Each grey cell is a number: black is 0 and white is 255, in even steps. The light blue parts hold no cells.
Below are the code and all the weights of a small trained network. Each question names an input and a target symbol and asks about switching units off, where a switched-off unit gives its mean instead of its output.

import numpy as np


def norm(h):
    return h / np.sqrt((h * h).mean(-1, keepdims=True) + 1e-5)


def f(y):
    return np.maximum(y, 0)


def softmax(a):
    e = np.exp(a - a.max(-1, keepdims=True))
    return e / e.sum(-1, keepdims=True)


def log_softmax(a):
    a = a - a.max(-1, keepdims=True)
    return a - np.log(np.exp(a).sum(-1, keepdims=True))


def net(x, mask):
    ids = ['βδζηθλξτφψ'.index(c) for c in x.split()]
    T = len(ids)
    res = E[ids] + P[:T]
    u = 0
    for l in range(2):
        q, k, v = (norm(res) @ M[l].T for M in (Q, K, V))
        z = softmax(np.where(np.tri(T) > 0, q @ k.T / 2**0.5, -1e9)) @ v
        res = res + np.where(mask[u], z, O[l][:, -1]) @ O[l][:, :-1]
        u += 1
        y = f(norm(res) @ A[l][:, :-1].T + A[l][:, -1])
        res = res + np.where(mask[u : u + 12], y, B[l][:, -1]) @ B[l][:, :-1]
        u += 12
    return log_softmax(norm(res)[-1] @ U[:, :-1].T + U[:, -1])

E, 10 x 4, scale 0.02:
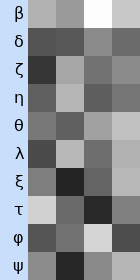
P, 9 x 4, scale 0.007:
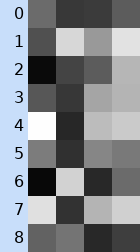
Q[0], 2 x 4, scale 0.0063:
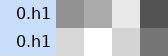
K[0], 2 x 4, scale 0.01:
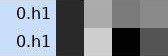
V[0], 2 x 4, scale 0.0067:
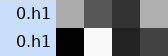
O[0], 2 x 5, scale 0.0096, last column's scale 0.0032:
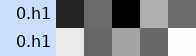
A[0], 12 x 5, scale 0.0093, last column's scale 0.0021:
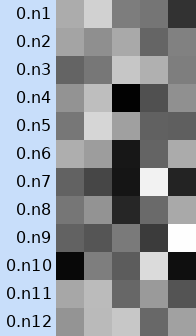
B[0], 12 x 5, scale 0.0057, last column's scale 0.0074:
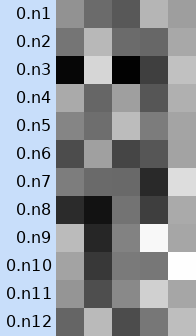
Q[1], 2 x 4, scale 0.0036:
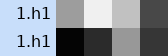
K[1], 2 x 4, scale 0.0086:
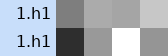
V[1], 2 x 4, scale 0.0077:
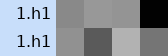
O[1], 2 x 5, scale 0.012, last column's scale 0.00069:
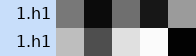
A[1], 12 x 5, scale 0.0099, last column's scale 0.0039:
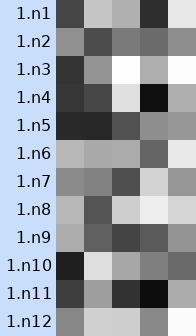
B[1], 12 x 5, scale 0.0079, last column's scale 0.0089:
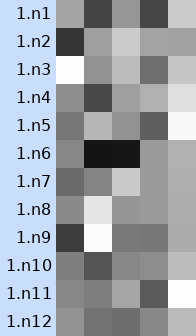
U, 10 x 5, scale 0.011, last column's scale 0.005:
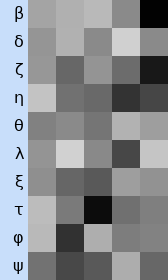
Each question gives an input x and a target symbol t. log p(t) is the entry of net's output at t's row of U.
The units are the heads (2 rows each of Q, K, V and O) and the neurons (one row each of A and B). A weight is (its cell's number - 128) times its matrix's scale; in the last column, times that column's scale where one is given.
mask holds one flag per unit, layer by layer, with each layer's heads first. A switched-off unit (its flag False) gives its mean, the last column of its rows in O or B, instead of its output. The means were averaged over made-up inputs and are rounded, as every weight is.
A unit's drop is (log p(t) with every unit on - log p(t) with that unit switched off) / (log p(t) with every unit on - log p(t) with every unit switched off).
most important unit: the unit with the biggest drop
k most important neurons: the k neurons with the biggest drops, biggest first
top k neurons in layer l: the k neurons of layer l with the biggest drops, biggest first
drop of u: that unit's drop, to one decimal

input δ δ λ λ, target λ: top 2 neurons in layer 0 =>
(0.n3, 0.n4)
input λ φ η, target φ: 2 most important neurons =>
(0.n5, 1.n4)
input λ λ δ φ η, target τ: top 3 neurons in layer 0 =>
(0.n6, 0.n10, 0.n9)
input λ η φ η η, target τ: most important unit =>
0.h1
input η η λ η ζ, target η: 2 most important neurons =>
(0.n10, 0.n9)
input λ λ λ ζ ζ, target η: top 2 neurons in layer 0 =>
(0.n9, 0.n3)
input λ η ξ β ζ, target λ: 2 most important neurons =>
(1.n5, 1.n6)
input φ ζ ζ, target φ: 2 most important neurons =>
(1.n4, 0.n7)
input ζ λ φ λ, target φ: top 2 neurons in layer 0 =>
(0.n7, 0.n6)
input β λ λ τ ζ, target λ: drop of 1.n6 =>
0.3
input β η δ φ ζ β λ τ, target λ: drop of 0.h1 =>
0.6
